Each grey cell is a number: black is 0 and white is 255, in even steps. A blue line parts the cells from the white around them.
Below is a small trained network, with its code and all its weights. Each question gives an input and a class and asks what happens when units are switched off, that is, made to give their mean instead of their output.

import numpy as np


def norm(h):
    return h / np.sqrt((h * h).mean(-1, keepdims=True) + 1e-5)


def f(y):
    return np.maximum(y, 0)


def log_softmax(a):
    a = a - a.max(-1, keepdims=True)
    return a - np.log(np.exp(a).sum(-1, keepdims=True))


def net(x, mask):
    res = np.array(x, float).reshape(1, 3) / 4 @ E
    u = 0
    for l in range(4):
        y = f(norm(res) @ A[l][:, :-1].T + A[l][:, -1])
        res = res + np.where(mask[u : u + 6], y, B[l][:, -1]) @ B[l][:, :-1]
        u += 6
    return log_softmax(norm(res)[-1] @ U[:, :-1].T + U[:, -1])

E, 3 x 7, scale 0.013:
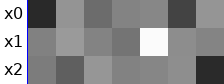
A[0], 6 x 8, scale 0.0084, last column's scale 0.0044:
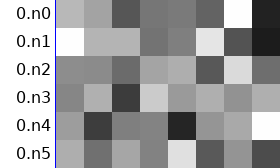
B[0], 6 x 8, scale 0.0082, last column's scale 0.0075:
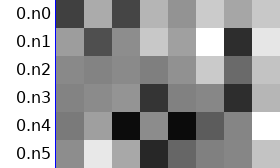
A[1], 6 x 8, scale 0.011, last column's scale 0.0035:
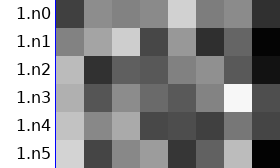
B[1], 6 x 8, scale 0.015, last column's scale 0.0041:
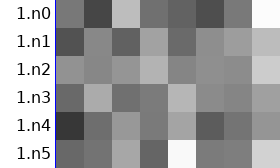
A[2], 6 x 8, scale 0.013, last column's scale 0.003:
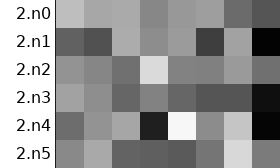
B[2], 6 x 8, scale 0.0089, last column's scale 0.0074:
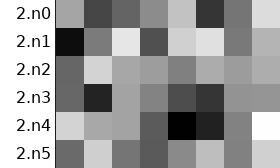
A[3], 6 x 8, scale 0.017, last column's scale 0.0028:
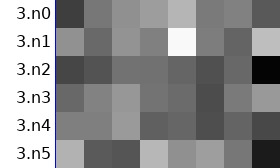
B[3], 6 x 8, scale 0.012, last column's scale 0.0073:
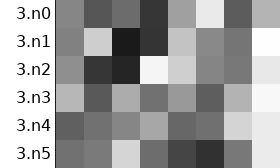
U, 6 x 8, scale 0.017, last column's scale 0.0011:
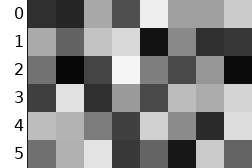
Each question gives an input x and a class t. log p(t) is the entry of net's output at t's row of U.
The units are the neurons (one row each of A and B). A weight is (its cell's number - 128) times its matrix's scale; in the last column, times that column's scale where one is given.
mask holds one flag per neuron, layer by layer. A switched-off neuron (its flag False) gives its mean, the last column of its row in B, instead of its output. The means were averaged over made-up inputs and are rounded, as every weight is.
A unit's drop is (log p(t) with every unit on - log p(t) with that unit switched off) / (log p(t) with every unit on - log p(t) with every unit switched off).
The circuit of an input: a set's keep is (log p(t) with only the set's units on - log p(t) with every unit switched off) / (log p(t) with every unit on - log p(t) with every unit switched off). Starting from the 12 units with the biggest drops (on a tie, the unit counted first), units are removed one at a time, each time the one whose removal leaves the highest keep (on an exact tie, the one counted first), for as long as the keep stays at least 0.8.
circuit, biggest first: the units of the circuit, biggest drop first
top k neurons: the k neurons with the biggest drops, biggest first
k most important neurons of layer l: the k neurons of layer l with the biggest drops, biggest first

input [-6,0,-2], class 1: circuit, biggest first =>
[0.n1 3.n5]
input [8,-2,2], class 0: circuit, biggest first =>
[3.n0]
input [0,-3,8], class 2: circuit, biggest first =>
[0.n1 3.n2]
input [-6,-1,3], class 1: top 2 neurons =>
[0.n1 3.n5]
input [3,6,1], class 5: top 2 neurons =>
[2.n4 0.n5]
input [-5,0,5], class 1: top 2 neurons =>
[1.n5 3.n5]
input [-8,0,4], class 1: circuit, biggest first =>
[3.n5 1.n2]
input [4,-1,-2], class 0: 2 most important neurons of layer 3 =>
[3.n0 3.n1]
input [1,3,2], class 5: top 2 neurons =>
[0.n5 2.n4]
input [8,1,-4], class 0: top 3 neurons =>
[1.n0 2.n1 0.n5]
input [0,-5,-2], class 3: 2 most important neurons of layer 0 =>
[0.n4 0.n3]
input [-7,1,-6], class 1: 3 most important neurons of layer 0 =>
[0.n1 0.n4 0.n0]
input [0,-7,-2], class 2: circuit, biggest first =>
[3.n2 1.n5]
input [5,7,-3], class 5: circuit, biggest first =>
[2.n4]
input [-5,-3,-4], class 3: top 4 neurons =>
[0.n4 0.n0 2.n2 1.n0]
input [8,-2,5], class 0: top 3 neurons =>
[0.n4 2.n1 3.n0]
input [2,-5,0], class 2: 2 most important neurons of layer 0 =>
[0.n4 0.n0]
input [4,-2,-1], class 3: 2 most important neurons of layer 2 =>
[2.n5 2.n4]
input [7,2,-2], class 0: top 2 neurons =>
[1.n0 2.n1]
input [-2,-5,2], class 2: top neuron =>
[0.n4]
